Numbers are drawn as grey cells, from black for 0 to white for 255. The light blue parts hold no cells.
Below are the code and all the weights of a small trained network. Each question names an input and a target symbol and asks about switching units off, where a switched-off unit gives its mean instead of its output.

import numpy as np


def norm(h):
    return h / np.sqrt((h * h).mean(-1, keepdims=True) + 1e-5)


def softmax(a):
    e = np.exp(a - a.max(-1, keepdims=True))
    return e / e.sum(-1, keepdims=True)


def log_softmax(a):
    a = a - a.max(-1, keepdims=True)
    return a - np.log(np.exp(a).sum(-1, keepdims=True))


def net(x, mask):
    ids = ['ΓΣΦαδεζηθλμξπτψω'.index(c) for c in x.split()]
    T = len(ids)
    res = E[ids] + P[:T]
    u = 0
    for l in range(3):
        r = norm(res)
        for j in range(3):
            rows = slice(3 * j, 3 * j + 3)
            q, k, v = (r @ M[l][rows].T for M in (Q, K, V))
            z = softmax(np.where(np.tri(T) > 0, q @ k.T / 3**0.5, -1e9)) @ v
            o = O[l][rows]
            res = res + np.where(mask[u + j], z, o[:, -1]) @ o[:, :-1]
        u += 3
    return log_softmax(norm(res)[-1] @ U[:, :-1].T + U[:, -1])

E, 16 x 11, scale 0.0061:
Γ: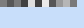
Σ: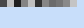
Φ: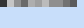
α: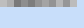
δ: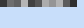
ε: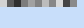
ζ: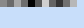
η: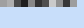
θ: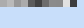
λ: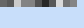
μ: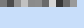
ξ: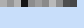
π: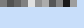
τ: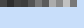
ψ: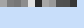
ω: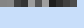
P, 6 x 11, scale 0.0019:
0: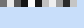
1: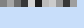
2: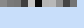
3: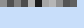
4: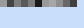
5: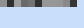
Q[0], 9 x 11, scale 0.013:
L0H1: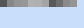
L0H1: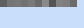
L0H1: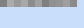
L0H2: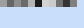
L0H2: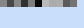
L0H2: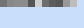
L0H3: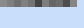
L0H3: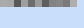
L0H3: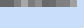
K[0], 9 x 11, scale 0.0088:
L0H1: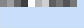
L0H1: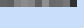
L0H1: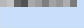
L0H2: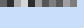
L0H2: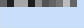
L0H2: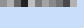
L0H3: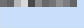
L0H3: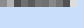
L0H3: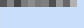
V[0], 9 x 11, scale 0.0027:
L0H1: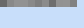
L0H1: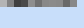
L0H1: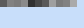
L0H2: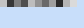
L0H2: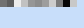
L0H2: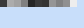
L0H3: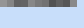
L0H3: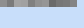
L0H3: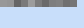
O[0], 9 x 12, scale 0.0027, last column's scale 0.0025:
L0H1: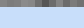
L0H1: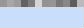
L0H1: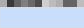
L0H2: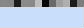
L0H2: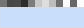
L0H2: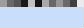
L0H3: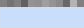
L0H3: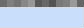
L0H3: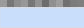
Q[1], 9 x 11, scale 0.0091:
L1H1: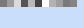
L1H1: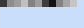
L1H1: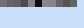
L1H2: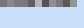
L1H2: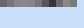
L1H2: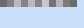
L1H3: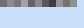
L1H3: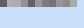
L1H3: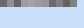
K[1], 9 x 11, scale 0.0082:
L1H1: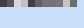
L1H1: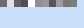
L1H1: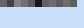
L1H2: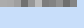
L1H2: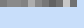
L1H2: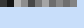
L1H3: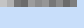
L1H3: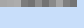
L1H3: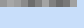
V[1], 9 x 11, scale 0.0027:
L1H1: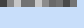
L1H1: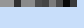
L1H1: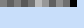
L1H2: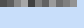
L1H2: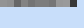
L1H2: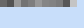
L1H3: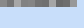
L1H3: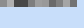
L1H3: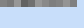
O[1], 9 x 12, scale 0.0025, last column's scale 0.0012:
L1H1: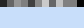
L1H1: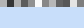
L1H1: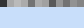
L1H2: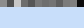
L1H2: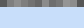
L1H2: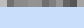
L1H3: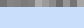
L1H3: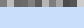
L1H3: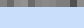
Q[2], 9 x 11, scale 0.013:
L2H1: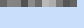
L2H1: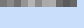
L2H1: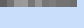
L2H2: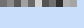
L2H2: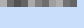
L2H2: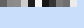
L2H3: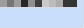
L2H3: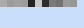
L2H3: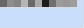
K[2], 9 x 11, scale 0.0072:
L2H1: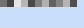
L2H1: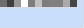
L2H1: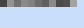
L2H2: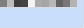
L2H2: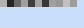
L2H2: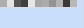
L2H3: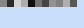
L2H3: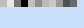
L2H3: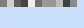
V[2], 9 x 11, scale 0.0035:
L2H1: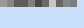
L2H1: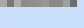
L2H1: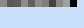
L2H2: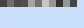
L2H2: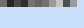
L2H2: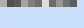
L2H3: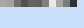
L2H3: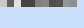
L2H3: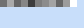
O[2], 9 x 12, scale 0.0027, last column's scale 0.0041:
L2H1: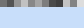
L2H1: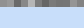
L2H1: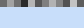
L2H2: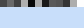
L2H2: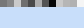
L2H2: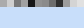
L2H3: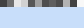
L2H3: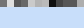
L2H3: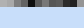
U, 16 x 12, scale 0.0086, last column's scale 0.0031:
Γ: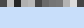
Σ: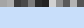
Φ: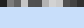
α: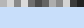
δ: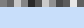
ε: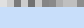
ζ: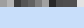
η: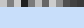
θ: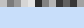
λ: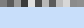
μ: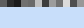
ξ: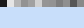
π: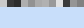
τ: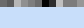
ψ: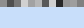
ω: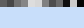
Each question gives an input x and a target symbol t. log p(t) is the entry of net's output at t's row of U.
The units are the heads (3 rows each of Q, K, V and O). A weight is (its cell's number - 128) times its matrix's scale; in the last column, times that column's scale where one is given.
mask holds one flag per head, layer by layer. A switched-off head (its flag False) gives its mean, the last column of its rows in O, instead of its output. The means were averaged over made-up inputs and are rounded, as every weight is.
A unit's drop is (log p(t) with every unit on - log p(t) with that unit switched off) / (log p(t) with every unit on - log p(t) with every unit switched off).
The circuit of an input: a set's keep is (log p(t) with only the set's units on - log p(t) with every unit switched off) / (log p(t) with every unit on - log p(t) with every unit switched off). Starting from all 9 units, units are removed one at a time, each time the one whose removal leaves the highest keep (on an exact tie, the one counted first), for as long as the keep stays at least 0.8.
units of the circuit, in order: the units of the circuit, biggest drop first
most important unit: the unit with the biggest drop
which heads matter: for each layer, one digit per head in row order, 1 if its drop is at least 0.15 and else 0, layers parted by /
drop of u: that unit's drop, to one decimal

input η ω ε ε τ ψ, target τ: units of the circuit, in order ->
(L2H2 L0H2)
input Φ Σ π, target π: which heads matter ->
010 / 000 / 101
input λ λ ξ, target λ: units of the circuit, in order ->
(L2H2 L2H3)
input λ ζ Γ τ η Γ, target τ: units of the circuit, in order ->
(L0H2 L2H2)
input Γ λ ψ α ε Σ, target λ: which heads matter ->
000 / 000 / 010
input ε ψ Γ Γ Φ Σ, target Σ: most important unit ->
L2H3
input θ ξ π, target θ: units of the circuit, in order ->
(L2H2 L0H2)
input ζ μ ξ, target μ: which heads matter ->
010 / 000 / 000
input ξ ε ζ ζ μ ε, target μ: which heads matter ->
010 / 000 / 000
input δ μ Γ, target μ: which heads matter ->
010 / 000 / 010
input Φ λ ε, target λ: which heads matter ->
000 / 000 / 010
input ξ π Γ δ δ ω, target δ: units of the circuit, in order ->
(L0H2 L2H3)
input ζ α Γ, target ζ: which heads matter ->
000 / 000 / 011
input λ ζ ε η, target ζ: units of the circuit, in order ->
(L2H3)
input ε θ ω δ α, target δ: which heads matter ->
010 / 000 / 000
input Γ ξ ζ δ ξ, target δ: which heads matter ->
010 / 000 / 000
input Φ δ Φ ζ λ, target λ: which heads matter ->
000 / 000 / 011
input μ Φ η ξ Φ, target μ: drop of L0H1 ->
0.0
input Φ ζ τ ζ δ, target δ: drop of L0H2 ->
0.6
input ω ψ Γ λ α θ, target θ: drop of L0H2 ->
0.4
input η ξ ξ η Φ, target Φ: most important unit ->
L1H1
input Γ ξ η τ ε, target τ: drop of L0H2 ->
0.3
